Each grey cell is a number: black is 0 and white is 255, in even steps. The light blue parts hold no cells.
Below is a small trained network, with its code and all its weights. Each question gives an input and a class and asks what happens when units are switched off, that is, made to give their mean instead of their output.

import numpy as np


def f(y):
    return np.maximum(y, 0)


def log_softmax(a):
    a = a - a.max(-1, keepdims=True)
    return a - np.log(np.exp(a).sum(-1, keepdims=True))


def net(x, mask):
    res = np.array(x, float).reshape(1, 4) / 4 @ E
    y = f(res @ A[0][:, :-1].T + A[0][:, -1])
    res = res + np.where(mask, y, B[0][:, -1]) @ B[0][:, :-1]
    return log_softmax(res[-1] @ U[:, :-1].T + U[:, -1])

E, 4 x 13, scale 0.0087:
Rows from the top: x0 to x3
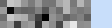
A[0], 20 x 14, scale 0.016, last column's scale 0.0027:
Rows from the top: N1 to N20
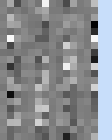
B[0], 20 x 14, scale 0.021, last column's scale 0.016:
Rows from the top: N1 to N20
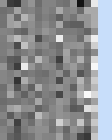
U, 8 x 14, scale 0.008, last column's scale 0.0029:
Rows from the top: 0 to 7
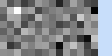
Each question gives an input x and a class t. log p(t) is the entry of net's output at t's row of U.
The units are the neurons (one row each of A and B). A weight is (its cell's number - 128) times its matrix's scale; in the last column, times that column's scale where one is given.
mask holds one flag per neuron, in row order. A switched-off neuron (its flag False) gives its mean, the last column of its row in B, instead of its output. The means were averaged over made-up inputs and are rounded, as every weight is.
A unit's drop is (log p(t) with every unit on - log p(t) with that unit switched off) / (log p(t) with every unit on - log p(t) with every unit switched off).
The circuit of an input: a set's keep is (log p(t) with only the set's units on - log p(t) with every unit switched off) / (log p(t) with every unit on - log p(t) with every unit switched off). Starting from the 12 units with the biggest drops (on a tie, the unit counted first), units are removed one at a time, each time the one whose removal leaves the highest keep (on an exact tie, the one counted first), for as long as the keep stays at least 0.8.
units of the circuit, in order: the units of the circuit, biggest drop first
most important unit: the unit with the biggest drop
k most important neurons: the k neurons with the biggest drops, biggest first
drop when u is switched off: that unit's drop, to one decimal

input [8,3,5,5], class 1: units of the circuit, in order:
[N6; N4; N1]
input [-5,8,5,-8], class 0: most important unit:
N14
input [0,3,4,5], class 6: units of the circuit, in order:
[N16; N14]
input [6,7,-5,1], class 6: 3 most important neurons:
[N6; N10; N4]
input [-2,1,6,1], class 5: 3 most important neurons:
[N14; N16; N20]
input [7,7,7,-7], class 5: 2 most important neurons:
[N14; N20]
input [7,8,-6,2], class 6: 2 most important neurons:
[N6; N10]
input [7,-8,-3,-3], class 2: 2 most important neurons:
[N10; N13]
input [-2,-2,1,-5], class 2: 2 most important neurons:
[N1; N10]
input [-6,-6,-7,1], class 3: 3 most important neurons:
[N16; N10; N1]
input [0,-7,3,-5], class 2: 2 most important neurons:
[N1; N18]
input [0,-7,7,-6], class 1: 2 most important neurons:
[N6; N1]
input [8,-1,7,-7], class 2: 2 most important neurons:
[N18; N1]
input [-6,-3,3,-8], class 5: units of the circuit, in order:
[N20]
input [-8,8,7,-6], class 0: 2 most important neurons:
[N14; N10]
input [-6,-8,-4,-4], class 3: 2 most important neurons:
[N16; N10]
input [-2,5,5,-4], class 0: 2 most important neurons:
[N6; N14]
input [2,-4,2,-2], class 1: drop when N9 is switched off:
0.2
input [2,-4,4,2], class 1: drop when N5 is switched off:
0.0
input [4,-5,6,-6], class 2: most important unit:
N18
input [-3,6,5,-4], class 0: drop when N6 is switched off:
0.1
